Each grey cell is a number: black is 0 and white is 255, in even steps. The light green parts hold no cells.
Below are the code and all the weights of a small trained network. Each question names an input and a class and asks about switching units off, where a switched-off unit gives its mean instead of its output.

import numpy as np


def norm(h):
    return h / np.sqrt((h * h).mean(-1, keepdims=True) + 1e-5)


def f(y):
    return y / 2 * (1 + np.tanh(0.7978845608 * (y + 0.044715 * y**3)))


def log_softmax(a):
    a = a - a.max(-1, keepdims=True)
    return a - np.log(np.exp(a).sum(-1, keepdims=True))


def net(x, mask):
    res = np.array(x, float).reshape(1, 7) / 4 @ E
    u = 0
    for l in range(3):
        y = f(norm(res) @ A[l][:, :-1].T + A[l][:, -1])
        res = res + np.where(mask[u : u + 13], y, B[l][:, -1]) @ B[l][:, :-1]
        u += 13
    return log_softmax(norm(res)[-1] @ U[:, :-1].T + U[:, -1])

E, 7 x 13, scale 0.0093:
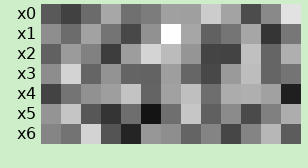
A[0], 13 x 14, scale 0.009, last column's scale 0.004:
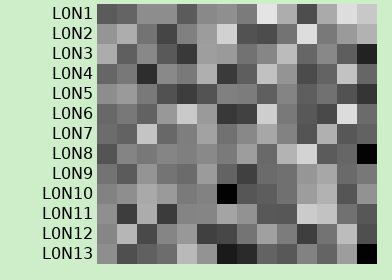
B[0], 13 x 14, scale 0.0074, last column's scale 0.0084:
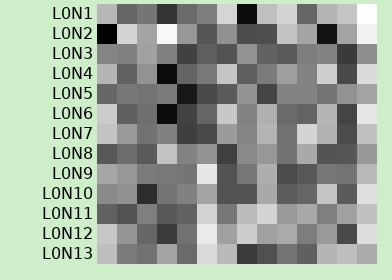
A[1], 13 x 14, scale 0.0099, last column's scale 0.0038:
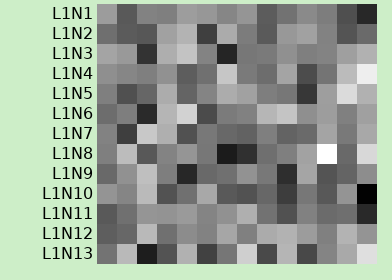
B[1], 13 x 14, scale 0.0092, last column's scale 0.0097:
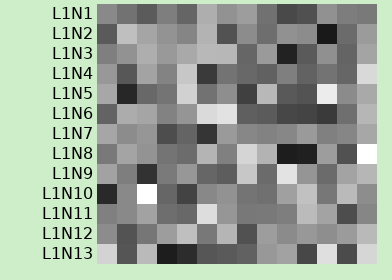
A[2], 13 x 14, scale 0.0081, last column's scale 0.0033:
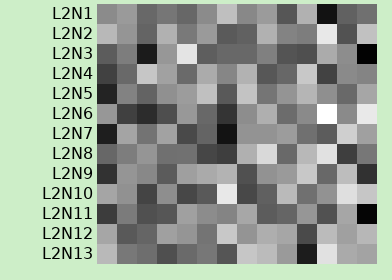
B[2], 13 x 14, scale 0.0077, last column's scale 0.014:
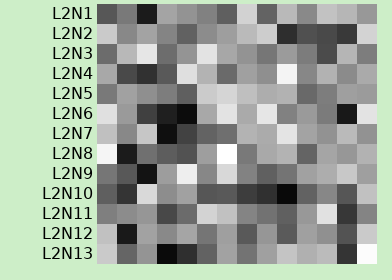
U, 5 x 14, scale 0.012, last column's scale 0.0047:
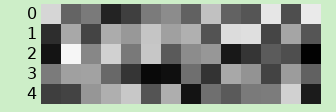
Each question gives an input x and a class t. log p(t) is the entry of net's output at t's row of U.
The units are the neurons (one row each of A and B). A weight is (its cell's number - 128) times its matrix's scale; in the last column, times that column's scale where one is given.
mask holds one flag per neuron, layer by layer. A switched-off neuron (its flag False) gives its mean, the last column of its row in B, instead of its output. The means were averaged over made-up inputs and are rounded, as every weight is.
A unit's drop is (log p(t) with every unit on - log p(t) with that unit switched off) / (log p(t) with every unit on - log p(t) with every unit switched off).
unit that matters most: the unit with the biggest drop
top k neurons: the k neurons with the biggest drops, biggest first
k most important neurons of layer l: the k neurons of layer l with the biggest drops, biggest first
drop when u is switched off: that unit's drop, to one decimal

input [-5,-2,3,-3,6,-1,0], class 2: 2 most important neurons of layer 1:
(L1N13; L1N6)
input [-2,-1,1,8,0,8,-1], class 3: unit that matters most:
L0N2
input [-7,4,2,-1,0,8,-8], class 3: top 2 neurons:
(L0N2; L1N13)
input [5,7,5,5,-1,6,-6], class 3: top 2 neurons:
(L1N13; L0N1)
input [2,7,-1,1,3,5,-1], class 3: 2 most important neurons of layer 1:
(L1N2; L1N8)
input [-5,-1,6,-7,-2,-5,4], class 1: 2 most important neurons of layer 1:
(L1N13; L1N10)
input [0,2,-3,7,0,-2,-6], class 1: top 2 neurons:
(L0N10; L1N8)
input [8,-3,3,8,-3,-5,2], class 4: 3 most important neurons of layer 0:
(L0N2; L0N10; L0N12)
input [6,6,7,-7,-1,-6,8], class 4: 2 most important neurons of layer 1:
(L1N13; L1N8)
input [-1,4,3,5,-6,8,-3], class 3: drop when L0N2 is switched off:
0.3
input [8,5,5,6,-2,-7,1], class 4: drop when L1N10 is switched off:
0.0
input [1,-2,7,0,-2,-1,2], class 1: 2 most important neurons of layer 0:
(L0N1; L0N2)
